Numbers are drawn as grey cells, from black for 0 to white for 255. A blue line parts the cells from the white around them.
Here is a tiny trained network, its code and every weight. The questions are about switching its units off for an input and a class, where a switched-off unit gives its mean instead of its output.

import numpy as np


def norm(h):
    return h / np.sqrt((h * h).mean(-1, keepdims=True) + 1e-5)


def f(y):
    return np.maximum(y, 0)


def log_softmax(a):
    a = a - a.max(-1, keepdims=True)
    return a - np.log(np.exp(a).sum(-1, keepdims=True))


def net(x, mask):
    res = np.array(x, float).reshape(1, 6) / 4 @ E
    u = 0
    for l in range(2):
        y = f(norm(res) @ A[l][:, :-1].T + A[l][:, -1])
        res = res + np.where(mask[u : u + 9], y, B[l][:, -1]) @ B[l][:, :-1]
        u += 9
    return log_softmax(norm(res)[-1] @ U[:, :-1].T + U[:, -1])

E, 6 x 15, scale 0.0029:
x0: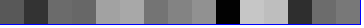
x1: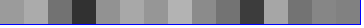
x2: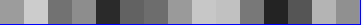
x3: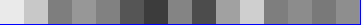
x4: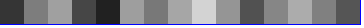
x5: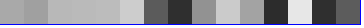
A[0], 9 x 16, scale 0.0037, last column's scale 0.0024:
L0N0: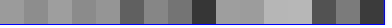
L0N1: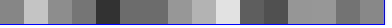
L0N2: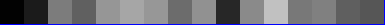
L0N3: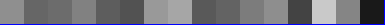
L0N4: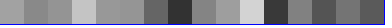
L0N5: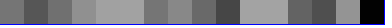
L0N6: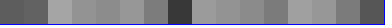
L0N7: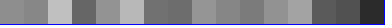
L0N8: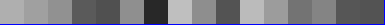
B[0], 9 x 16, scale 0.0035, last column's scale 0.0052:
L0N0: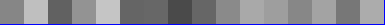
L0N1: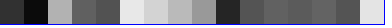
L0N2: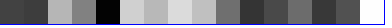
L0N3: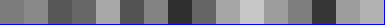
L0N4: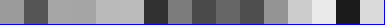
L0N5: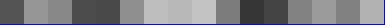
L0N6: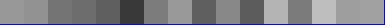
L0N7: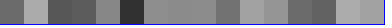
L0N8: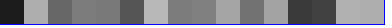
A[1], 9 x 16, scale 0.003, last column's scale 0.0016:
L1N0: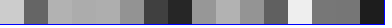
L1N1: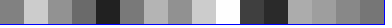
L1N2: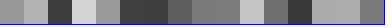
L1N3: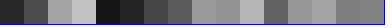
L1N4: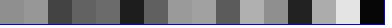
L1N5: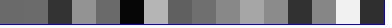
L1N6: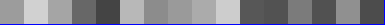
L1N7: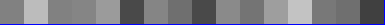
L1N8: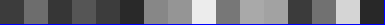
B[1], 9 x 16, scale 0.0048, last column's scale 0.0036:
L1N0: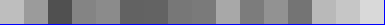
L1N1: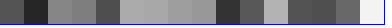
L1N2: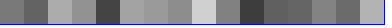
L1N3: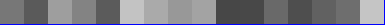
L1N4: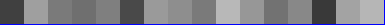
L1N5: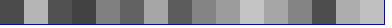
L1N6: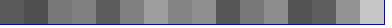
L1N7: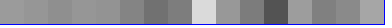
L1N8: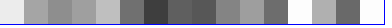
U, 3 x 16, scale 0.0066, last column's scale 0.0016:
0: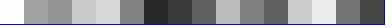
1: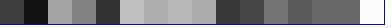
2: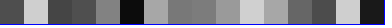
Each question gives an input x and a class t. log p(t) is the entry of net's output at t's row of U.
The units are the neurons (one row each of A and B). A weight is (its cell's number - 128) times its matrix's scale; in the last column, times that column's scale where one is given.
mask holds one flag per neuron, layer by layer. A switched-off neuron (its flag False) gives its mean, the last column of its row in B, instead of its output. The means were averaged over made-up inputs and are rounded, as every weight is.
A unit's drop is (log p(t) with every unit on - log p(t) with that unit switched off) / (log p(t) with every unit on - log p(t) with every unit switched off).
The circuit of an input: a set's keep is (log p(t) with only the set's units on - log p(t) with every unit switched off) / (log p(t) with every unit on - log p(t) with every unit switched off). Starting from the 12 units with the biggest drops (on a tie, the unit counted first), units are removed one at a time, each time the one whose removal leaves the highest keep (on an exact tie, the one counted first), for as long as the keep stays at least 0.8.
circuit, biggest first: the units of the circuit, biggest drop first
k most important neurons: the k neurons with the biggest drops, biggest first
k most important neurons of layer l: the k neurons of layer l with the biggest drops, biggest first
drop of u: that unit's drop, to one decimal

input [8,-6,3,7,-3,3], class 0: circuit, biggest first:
L0N4
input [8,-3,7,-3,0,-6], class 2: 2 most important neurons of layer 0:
L0N3, L0N1
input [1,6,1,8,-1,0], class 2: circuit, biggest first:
L0N8, L0N2
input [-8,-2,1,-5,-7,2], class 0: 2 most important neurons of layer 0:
L0N2, L0N4
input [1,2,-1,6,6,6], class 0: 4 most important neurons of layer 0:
L0N4, L0N2, L0N5, L0N0
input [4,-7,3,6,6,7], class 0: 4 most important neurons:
L0N4, L0N2, L1N0, L1N1
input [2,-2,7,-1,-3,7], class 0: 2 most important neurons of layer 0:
L0N4, L0N2
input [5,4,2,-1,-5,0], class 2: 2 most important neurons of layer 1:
L1N1, L1N3
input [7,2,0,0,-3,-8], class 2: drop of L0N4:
0.2
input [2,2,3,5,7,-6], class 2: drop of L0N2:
0.5
